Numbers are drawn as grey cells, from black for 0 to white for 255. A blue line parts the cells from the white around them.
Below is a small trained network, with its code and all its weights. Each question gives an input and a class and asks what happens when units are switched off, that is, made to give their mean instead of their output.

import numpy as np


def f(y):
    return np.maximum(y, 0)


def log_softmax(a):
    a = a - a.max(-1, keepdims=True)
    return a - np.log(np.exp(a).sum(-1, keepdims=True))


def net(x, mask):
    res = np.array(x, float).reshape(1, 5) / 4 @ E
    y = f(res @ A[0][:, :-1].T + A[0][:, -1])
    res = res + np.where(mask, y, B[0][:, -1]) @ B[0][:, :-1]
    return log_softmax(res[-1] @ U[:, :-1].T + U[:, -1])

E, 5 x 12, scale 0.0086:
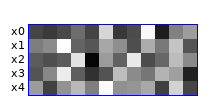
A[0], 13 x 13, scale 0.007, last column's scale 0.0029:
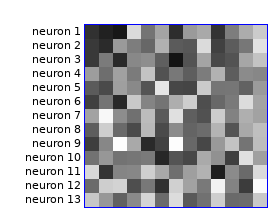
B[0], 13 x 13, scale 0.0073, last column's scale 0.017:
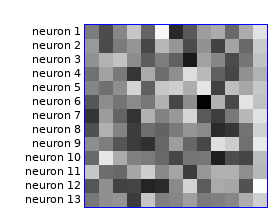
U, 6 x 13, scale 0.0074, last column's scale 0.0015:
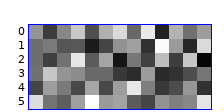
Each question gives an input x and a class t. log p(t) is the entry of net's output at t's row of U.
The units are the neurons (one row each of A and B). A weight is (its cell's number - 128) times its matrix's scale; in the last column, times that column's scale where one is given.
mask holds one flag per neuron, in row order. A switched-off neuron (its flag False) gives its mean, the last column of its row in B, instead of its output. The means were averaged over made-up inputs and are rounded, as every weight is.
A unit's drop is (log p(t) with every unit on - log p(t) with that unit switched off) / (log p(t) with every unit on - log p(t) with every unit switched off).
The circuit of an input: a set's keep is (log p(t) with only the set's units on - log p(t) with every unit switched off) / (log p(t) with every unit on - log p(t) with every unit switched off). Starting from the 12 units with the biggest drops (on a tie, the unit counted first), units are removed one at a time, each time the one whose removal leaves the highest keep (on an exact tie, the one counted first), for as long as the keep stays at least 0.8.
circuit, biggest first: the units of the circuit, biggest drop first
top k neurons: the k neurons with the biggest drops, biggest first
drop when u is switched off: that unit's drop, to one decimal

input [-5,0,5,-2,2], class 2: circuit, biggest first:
neuron 12
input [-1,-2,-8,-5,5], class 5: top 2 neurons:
neuron 11; neuron 12
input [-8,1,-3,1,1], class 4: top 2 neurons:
neuron 7; neuron 13
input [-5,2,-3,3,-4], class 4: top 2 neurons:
neuron 7; neuron 8
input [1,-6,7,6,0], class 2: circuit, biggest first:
neuron 12; neuron 6
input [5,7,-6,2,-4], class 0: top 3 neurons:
neuron 5; neuron 2; neuron 6
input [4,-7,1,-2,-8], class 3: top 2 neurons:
neuron 10; neuron 3
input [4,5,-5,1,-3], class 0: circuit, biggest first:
neuron 5; neuron 2
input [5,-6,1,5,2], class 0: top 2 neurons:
neuron 2; neuron 5
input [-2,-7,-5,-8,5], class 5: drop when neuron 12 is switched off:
0.1
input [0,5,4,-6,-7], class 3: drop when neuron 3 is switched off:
0.1
